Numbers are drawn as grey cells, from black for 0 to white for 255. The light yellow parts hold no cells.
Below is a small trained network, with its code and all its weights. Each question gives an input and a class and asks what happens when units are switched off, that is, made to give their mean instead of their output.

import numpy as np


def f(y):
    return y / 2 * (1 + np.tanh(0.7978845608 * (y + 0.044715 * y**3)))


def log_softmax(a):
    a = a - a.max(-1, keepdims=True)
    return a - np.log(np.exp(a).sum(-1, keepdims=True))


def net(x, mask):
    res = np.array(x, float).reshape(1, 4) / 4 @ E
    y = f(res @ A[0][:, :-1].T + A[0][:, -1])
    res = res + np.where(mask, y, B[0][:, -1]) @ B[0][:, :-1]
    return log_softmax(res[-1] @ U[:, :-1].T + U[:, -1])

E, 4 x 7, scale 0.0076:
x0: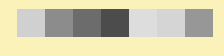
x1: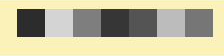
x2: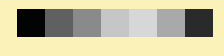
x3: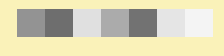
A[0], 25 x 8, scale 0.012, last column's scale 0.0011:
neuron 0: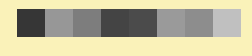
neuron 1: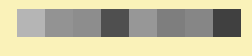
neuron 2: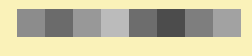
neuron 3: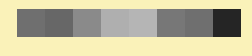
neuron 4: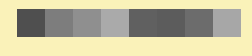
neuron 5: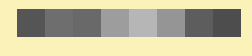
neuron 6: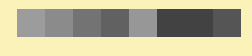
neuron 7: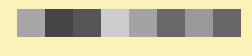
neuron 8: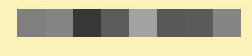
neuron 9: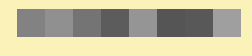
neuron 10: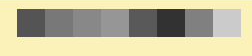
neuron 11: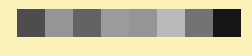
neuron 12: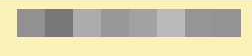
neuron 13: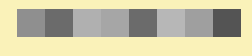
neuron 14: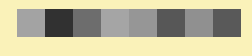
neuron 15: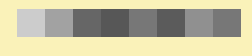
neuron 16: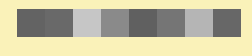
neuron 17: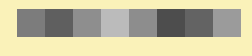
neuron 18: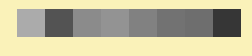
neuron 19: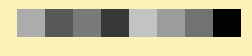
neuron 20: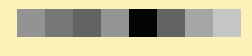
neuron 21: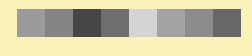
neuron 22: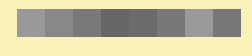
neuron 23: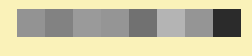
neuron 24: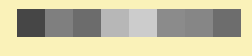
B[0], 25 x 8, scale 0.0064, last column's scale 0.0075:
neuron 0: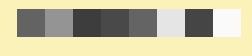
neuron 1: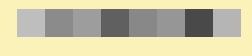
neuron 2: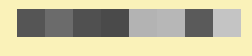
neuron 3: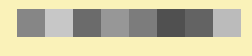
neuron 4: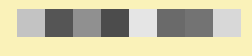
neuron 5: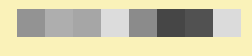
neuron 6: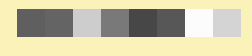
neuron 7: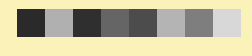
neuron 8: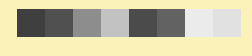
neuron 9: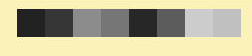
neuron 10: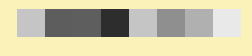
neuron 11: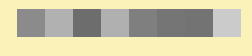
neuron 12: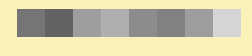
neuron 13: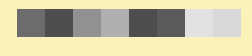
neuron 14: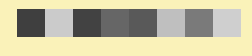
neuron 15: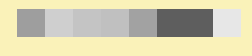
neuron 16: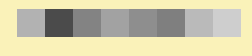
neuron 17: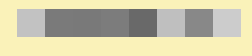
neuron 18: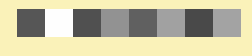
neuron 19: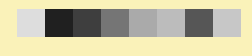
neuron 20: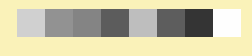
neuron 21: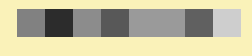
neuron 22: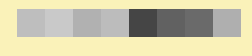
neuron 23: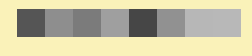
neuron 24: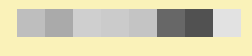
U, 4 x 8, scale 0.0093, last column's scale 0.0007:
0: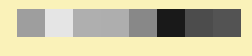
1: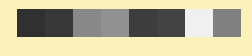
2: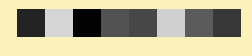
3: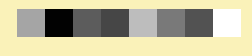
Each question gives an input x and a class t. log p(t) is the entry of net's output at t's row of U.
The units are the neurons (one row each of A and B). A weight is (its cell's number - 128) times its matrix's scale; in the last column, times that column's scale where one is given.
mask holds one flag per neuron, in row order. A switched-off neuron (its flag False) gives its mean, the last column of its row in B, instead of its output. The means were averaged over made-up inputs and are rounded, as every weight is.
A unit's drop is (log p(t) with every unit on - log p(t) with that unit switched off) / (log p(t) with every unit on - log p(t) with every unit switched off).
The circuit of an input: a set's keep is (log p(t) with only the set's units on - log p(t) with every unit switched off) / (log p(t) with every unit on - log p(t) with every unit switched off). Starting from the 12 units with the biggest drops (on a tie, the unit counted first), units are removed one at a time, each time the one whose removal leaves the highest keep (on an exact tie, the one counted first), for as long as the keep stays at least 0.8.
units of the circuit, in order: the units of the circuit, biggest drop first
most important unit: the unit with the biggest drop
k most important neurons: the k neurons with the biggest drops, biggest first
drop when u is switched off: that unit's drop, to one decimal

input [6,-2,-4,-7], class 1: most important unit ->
neuron 8
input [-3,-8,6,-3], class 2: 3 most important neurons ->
[neuron 7; neuron 14; neuron 2]
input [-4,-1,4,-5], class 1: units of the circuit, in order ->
[neuron 8; neuron 6]
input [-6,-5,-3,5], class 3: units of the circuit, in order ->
[neuron 20; neuron 2]
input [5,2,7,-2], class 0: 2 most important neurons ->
[neuron 5; neuron 24]
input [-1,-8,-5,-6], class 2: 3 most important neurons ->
[neuron 14; neuron 7; neuron 18]
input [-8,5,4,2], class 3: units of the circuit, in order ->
[neuron 4; neuron 10]
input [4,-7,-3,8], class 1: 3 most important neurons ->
[neuron 13; neuron 12; neuron 0]
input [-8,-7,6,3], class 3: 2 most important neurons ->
[neuron 4; neuron 10]
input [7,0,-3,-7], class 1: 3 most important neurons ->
[neuron 8; neuron 6; neuron 9]
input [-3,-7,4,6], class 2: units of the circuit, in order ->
[neuron 7; neuron 14]
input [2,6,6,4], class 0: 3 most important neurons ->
[neuron 24; neuron 5; neuron 7]
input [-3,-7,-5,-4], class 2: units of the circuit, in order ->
[neuron 14; neuron 7]
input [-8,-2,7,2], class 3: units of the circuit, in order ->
[neuron 4]
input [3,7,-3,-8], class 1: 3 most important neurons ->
[neuron 8; neuron 6; neuron 9]
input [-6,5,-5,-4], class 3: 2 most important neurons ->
[neuron 10; neuron 20]
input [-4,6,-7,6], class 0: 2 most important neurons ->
[neuron 20; neuron 22]
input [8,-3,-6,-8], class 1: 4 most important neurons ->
[neuron 8; neuron 6; neuron 9; neuron 20]
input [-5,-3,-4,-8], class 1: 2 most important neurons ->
[neuron 6; neuron 8]
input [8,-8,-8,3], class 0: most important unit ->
neuron 15
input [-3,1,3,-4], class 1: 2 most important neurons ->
[neuron 20; neuron 8]
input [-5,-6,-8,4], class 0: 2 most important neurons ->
[neuron 20; neuron 15]
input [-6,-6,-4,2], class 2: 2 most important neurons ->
[neuron 14; neuron 7]
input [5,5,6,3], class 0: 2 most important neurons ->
[neuron 24; neuron 5]
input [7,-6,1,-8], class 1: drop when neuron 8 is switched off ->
0.4
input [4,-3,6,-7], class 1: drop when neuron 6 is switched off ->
0.3
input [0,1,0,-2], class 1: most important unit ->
neuron 20
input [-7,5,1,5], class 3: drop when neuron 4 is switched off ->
0.2
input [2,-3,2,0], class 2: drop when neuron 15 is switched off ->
0.2
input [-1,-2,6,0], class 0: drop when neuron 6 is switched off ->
0.0
